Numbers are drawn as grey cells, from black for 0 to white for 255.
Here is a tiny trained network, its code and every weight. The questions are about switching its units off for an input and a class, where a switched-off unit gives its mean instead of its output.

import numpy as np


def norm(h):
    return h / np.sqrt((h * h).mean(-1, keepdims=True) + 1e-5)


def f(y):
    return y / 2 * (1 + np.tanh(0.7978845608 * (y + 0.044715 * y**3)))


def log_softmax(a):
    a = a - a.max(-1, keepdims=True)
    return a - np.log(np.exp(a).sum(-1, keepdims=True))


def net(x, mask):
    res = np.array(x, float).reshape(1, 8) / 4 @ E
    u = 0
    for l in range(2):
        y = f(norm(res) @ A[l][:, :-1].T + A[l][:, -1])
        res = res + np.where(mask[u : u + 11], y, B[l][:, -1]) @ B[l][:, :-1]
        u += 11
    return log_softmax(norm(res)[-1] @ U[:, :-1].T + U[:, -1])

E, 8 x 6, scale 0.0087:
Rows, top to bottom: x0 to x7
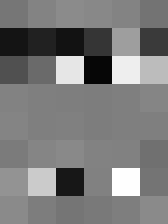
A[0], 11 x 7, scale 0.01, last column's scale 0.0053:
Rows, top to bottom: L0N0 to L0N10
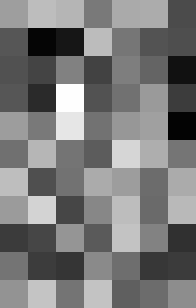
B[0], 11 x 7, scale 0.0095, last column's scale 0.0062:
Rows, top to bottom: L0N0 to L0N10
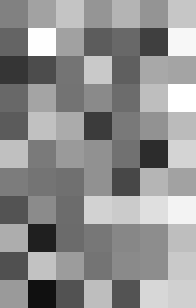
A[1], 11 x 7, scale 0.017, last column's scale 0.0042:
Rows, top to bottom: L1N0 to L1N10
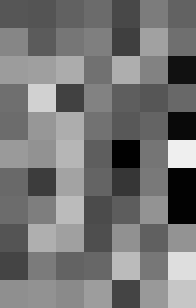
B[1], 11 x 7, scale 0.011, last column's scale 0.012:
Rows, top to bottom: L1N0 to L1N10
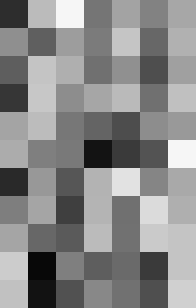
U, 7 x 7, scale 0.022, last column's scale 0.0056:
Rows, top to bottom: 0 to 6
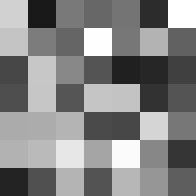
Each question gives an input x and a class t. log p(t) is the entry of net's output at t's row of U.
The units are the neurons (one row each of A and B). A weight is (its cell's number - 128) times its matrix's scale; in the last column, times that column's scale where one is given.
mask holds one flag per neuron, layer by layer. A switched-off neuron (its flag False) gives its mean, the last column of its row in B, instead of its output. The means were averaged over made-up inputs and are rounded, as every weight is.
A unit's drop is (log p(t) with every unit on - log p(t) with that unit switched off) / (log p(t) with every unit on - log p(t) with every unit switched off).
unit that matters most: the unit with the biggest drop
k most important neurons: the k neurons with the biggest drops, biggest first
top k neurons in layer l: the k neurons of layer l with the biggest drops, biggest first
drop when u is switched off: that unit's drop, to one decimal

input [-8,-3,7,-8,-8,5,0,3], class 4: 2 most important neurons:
L0N7; L0N4
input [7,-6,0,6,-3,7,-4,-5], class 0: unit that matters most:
L1N10
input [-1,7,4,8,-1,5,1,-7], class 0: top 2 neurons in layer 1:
L1N9; L1N3
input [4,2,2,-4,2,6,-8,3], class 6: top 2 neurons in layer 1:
L1N6; L1N1
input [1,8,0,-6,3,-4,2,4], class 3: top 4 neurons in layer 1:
L1N3; L1N5; L1N10; L1N8
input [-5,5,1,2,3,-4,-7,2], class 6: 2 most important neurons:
L1N6; L0N2
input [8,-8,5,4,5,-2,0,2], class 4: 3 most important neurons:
L0N4; L0N7; L1N3
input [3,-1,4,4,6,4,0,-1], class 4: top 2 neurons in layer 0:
L0N7; L0N4
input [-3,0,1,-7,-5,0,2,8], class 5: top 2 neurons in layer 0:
L0N10; L0N5
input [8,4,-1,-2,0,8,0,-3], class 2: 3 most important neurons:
L0N1; L0N7; L1N6
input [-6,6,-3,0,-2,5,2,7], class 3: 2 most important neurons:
L1N3; L1N5
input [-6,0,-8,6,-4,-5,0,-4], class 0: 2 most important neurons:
L1N10; L0N10
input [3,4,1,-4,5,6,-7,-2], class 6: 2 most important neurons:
L1N6; L0N2
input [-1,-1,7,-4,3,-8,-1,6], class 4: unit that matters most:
L0N7
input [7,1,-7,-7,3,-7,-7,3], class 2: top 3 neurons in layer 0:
L0N1; L0N7; L0N8
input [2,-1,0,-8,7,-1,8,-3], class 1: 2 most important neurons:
L0N7; L0N1
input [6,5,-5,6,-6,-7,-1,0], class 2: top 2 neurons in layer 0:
L0N1; L0N7
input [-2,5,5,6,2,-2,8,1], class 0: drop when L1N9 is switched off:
0.1
